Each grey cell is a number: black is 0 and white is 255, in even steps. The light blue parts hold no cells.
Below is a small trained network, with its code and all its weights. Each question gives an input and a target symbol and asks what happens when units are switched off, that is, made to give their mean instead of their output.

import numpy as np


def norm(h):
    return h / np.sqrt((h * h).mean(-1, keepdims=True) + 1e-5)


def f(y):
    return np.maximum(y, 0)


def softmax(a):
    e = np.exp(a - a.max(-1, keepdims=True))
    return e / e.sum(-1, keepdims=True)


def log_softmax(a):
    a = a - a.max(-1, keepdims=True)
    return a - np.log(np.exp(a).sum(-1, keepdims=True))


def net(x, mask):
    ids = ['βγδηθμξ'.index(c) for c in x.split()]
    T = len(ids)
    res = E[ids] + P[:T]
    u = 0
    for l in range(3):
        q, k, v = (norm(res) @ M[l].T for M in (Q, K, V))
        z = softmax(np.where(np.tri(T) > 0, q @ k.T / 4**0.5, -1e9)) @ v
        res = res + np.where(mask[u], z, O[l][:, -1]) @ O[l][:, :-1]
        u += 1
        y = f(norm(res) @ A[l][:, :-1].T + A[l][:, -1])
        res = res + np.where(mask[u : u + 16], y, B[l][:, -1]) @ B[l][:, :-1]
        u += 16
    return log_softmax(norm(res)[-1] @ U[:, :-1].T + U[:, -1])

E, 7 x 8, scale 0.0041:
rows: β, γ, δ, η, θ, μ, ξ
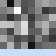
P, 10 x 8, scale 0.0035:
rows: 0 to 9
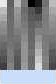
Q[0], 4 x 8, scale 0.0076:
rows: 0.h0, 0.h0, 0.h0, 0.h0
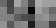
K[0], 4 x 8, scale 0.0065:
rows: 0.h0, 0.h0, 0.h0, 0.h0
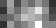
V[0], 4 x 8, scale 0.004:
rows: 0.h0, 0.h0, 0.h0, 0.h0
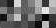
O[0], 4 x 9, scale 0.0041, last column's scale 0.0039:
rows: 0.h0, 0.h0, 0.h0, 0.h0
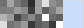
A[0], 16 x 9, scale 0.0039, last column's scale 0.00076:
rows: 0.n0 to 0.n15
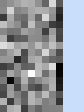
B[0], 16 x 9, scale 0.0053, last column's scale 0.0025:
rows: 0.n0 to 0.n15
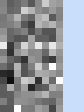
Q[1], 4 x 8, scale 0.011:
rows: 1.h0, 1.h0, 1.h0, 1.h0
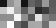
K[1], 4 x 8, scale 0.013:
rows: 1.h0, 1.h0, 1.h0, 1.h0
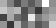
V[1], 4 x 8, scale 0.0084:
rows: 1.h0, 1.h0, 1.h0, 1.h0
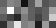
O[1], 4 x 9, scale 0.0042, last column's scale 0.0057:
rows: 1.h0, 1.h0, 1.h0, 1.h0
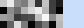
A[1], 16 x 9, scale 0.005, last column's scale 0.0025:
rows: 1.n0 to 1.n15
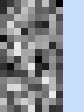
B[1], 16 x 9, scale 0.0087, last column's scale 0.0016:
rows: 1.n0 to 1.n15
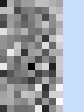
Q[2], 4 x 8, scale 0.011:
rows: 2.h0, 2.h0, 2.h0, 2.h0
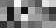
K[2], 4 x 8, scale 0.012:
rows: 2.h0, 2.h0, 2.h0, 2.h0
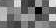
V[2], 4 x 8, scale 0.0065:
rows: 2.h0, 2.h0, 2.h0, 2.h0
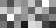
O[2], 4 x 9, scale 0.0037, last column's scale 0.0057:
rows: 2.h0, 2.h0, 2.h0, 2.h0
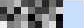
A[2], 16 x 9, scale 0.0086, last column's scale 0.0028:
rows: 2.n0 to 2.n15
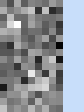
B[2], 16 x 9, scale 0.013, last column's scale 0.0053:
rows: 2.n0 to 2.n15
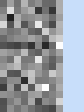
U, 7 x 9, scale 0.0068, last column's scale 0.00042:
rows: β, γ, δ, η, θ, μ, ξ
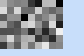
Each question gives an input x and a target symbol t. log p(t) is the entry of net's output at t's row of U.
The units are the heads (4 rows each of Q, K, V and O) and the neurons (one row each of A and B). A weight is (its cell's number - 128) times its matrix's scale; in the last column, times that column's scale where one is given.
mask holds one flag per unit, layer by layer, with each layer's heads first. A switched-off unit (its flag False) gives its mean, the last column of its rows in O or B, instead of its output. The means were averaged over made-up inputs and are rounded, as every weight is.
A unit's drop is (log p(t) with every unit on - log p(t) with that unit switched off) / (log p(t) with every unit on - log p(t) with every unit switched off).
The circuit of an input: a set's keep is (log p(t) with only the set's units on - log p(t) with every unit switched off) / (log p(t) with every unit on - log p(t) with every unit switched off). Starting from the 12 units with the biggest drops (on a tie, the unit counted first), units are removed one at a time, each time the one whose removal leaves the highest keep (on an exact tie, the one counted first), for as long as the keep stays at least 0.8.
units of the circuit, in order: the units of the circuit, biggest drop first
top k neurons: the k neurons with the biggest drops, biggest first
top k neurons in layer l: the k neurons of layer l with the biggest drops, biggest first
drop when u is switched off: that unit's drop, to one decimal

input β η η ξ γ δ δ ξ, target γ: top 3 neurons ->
0.n11, 1.n1, 1.n0
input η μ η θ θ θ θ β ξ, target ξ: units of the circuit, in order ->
2.h0, 1.h0, 2.n12
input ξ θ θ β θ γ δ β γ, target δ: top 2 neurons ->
0.n11, 2.n11
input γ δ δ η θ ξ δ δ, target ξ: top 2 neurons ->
0.n11, 2.n12
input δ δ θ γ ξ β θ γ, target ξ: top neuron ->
2.n12
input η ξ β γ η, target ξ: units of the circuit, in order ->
0.h0, 1.h0, 2.n12
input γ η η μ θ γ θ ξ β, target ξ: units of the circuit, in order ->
1.h0, 2.n12
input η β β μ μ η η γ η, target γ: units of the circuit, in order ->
1.h0, 2.n3
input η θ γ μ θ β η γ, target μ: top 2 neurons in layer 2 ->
2.n1, 2.n15
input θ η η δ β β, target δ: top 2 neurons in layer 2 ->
2.n11, 2.n6
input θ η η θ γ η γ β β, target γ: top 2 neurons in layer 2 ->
2.n8, 2.n9
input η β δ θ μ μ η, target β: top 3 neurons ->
0.n6, 0.n11, 2.n6
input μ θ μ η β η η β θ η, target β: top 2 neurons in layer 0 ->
0.n6, 0.n11
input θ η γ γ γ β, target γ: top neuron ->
2.n8
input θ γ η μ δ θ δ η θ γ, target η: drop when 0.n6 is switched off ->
1.2
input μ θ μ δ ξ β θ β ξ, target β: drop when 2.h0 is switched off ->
1.1
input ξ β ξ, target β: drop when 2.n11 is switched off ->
0.0
